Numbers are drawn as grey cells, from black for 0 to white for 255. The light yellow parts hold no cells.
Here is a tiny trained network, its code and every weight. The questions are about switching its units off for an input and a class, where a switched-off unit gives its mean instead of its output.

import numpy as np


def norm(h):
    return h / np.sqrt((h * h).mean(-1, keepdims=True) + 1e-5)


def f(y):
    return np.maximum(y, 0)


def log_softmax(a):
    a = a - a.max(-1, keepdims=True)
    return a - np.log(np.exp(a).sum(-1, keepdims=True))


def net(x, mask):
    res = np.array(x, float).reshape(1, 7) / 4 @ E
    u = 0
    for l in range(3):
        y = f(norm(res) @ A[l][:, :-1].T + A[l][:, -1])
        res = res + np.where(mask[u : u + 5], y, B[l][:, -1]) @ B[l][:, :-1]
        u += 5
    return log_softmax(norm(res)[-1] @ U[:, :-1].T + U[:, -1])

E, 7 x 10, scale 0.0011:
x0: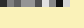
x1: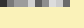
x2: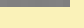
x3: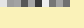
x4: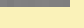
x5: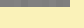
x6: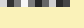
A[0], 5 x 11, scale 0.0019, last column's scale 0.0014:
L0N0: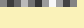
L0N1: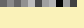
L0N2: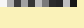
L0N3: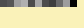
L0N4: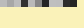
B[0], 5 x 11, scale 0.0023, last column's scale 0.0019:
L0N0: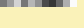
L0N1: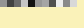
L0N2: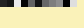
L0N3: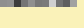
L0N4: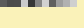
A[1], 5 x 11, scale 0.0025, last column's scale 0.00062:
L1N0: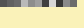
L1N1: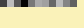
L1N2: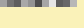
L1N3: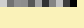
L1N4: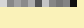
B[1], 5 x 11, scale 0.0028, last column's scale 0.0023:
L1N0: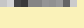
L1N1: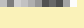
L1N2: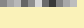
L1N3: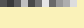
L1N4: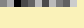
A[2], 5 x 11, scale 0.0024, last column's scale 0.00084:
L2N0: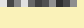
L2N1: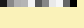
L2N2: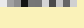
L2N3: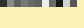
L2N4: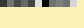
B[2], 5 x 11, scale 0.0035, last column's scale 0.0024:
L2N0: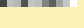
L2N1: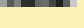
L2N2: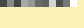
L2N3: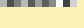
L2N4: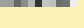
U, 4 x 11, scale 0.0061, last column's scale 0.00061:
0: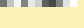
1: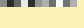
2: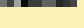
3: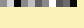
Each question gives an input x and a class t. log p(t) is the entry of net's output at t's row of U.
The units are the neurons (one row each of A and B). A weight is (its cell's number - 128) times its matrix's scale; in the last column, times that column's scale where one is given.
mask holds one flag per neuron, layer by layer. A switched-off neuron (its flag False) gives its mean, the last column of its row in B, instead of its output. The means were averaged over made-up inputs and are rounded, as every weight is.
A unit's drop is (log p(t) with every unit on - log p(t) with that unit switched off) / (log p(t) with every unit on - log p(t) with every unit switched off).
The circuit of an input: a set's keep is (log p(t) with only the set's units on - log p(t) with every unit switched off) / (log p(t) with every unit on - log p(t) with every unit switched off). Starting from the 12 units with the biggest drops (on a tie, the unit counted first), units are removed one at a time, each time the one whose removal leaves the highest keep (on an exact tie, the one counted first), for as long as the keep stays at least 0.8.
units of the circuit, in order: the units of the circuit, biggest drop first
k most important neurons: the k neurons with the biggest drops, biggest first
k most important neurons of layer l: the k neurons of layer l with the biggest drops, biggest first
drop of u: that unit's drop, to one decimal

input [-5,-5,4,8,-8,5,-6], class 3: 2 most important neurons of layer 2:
[L2N2, L2N0]
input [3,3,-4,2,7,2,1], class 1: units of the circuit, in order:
[L2N3]
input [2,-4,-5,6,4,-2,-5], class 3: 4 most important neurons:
[L2N2, L2N0, L0N0, L1N2]
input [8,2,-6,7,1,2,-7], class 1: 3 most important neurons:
[L2N3, L2N0, L0N0]
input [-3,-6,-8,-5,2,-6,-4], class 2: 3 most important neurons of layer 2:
[L2N0, L2N2, L2N4]
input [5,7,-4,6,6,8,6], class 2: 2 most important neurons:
[L2N1, L1N1]
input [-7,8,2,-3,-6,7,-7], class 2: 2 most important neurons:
[L2N1, L2N0]
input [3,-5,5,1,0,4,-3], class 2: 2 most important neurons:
[L0N2, L2N0]
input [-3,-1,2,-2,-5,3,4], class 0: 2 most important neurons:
[L2N0, L0N1]
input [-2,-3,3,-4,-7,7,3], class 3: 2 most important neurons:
[L1N1, L2N4]
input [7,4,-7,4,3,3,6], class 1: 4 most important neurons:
[L2N3, L1N1, L0N1, L1N4]
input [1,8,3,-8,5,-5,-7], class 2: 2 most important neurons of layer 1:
[L1N2, L1N4]
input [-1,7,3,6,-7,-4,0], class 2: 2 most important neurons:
[L2N1, L1N0]
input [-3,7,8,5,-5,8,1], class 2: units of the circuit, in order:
[L2N1]
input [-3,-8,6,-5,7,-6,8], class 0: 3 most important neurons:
[L2N0, L2N1, L1N4]
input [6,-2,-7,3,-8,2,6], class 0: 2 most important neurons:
[L2N0, L1N3]
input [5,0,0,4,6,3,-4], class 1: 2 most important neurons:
[L2N3, L2N0]
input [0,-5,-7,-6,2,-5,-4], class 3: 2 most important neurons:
[L2N4, L0N3]
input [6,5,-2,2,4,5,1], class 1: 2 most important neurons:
[L2N3, L0N2]
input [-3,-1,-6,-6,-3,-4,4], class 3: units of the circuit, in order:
[L2N4]
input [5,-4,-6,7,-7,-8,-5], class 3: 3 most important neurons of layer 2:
[L2N2, L2N0, L2N3]
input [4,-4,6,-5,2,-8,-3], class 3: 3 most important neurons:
[L2N4, L1N3, L0N3]
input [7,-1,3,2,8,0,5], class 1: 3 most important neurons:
[L2N3, L1N1, L0N1]
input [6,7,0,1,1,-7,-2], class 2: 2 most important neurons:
[L2N1, L1N3]
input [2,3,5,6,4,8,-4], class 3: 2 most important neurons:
[L2N2, L2N0]
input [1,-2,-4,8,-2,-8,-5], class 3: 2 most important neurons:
[L2N2, L2N0]
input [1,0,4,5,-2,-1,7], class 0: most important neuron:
[L2N0]
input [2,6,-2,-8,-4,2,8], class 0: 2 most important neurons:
[L2N0, L1N4]
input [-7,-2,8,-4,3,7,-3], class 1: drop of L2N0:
0.1
